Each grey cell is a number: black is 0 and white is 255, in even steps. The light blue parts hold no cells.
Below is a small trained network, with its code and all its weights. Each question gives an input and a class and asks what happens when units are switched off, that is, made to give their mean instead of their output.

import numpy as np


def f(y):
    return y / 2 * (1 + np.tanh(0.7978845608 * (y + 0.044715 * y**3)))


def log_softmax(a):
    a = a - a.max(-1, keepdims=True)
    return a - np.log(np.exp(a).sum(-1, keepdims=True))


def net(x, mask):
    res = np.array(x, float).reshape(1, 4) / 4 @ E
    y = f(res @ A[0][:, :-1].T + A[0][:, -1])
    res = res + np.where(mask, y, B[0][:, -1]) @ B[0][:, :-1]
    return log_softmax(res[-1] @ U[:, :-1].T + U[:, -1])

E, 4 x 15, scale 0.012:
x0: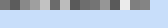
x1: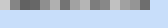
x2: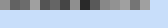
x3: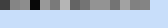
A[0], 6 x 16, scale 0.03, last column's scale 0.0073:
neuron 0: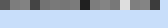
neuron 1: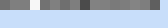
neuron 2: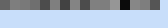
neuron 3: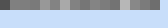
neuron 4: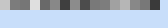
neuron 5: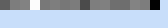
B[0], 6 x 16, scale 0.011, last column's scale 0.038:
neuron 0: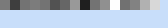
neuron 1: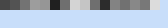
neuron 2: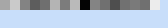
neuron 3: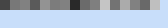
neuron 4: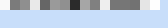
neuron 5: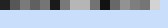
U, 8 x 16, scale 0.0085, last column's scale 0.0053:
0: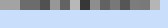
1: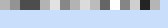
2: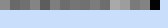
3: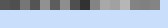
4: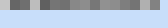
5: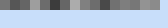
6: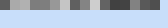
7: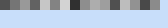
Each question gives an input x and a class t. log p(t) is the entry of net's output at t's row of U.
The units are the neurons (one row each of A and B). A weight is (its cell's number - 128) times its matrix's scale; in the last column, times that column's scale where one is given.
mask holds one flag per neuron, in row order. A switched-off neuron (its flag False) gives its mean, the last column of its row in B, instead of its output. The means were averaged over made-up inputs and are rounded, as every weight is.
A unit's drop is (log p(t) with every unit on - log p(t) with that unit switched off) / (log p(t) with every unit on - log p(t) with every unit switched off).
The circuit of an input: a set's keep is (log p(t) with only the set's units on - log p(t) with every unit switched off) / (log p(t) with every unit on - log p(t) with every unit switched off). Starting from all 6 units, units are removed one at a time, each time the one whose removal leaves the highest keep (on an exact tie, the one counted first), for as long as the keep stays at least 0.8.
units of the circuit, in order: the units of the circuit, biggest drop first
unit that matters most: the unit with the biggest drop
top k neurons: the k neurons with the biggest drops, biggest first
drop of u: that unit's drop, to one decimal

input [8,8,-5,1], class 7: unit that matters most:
neuron 0
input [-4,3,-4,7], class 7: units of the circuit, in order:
[neuron 0; neuron 1]
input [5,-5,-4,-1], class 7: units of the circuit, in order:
[neuron 0; neuron 3]
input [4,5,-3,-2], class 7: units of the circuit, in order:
[neuron 0; neuron 4; neuron 1]
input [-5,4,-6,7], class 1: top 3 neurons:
[neuron 4; neuron 2; neuron 3]
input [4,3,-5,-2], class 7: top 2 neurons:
[neuron 0; neuron 4]
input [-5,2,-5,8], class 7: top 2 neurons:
[neuron 0; neuron 2]
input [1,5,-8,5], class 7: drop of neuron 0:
0.4
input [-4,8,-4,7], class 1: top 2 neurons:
[neuron 4; neuron 2]
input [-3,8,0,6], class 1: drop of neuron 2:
0.3
